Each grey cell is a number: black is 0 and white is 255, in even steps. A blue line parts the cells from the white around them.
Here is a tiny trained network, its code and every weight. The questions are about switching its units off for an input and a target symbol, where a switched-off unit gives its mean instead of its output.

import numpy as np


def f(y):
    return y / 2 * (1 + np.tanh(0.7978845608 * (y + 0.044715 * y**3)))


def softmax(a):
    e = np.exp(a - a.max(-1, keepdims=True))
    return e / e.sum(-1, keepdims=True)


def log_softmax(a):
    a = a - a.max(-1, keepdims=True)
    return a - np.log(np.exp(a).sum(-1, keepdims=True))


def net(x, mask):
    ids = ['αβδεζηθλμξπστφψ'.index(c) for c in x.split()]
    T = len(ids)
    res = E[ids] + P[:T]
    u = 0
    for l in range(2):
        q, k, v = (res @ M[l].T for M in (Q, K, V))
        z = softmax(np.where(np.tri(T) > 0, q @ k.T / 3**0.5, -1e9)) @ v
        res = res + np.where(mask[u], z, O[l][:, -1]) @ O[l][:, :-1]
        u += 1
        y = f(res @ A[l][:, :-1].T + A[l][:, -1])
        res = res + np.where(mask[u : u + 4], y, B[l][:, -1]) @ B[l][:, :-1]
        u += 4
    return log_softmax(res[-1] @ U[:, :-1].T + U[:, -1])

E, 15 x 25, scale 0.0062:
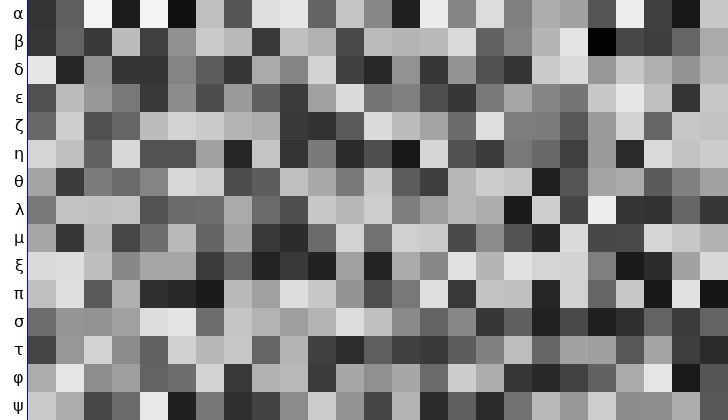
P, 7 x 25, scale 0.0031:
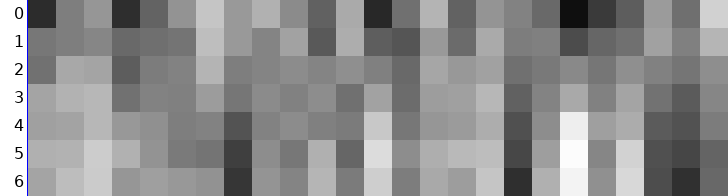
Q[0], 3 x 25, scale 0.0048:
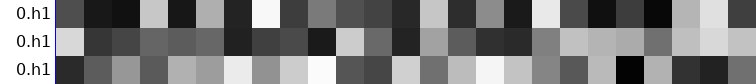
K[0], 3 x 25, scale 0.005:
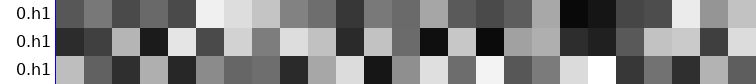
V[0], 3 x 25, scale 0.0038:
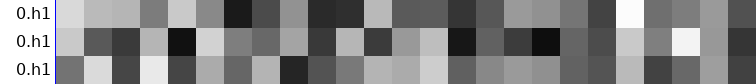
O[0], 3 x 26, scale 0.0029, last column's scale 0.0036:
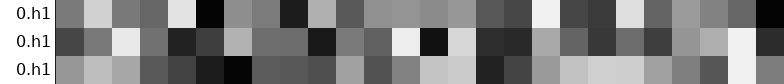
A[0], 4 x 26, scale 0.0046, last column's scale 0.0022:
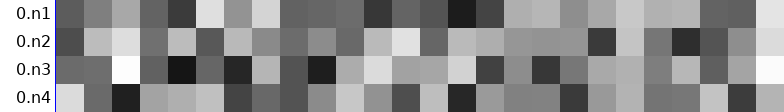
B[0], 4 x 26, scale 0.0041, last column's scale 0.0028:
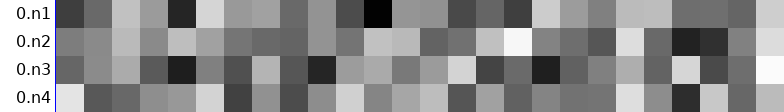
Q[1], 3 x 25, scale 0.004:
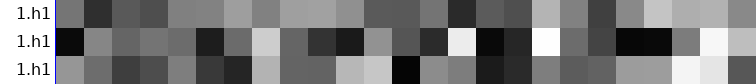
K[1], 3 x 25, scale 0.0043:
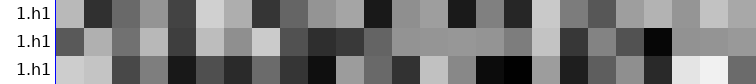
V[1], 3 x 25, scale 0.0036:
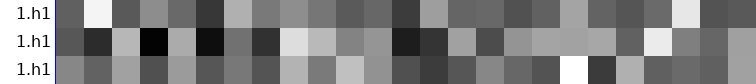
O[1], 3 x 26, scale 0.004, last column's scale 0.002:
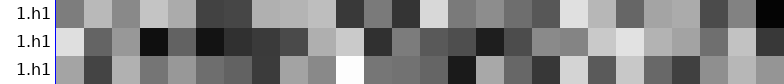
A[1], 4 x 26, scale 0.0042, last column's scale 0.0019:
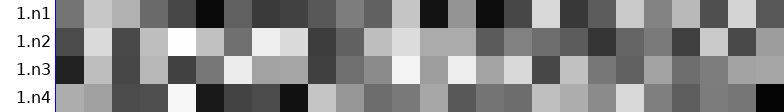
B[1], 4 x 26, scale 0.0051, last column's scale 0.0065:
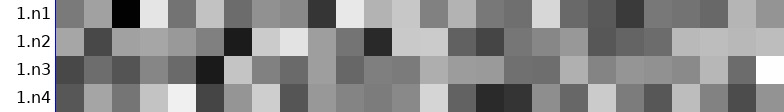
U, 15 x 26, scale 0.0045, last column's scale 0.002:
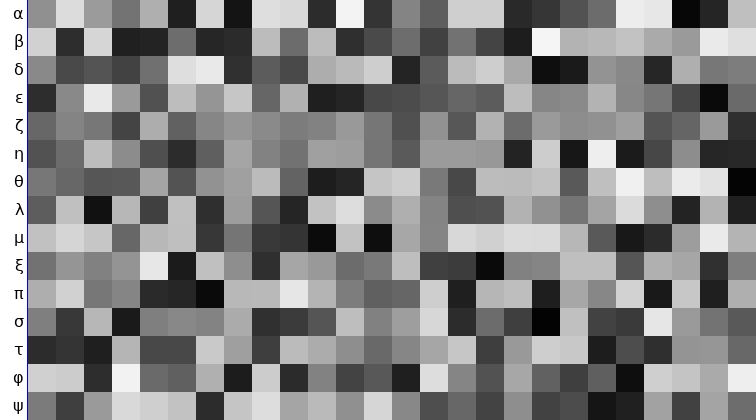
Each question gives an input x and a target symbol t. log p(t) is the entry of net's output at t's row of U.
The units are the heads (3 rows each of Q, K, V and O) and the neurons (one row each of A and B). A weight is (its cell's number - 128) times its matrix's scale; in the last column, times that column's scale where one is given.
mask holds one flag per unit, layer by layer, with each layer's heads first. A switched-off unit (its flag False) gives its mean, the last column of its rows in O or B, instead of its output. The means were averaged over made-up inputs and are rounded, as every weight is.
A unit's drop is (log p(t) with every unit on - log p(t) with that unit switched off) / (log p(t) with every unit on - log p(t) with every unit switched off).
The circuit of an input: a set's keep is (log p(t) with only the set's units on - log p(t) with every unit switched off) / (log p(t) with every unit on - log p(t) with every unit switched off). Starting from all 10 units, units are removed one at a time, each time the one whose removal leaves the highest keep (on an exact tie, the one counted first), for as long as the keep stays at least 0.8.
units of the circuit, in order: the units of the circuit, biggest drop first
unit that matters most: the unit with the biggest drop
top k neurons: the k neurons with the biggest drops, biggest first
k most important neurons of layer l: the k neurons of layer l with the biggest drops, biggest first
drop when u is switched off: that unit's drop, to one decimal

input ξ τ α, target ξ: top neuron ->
(1.n4)
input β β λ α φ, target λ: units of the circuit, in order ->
(1.h1, 1.n1, 0.h1)
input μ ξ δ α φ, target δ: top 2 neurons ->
(0.n2, 1.n1)
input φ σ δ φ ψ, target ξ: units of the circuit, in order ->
(1.n4, 0.n4)
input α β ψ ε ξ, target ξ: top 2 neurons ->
(1.n4, 0.n4)
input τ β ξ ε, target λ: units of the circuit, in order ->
(1.n1, 0.n3, 0.h1)
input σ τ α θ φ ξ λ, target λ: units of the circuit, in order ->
(1.h1, 1.n1, 0.h1, 0.n3)
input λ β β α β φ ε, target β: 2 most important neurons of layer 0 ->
(0.n1, 0.n2)
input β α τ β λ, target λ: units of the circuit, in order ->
(1.n1, 1.h1, 0.h1, 0.n3)
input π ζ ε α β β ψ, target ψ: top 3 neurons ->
(0.n4, 1.n2, 1.n3)
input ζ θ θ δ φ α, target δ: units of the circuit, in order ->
(0.h1, 1.h1, 0.n2)
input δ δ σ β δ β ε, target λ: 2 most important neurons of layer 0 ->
(0.n3, 0.n1)
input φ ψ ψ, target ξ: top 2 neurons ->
(1.n4, 0.n3)
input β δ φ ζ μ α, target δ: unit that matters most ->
1.h1
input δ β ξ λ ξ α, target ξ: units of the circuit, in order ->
(1.n4, 1.h1, 0.h1)
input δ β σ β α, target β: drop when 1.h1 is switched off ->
1.0
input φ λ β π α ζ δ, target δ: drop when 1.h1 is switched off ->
0.4
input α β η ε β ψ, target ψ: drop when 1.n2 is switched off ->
0.6
